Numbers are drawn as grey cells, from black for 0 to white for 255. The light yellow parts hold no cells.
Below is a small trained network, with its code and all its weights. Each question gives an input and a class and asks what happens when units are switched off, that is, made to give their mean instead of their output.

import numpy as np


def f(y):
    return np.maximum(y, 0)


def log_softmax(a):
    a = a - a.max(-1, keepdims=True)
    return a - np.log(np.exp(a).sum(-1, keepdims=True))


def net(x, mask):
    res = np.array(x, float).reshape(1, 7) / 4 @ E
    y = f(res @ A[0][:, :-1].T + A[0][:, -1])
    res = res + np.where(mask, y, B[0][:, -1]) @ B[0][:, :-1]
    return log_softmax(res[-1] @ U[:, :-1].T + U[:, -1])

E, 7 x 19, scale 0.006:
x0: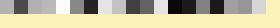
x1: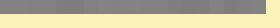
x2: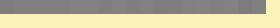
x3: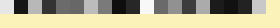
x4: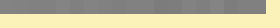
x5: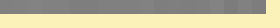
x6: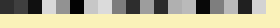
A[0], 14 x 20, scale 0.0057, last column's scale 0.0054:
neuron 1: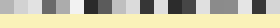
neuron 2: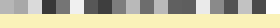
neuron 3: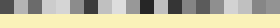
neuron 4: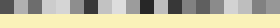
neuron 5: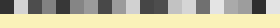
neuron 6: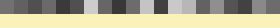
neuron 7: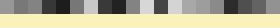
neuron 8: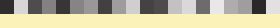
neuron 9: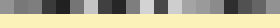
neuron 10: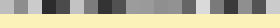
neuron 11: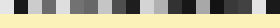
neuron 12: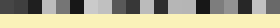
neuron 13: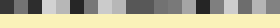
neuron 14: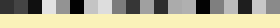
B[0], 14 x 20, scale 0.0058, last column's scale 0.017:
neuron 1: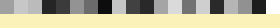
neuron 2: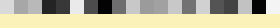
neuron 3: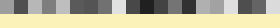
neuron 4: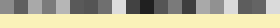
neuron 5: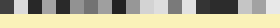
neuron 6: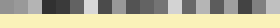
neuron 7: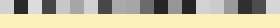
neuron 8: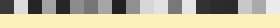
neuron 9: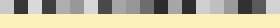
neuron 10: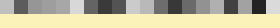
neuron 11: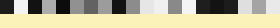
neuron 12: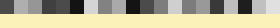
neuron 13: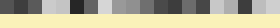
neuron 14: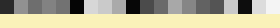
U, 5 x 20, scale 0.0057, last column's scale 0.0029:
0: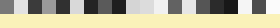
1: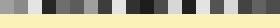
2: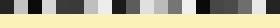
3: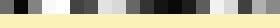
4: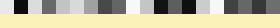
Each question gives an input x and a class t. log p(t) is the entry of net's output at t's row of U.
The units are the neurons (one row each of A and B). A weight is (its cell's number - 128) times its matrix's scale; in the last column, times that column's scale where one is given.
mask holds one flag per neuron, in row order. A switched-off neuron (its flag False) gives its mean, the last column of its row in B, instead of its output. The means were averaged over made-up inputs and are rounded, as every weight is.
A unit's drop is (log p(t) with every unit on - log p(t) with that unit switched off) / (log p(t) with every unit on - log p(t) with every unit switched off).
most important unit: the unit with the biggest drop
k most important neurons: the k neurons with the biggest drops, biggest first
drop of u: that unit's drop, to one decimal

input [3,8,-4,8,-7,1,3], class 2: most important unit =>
neuron 11
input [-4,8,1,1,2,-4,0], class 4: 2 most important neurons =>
neuron 11; neuron 1
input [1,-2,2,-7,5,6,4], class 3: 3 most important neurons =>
neuron 3; neuron 11; neuron 4
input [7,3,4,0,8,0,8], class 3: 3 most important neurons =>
neuron 13; neuron 8; neuron 5
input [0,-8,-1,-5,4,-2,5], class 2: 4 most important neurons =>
neuron 8; neuron 5; neuron 7; neuron 9
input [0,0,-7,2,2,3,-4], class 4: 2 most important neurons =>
neuron 8; neuron 5
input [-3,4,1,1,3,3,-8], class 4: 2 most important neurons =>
neuron 11; neuron 10
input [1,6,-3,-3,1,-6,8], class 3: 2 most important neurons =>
neuron 11; neuron 13
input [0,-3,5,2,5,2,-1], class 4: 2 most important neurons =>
neuron 8; neuron 5
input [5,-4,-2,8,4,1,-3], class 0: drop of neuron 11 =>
0.1
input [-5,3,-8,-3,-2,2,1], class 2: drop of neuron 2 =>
0.2
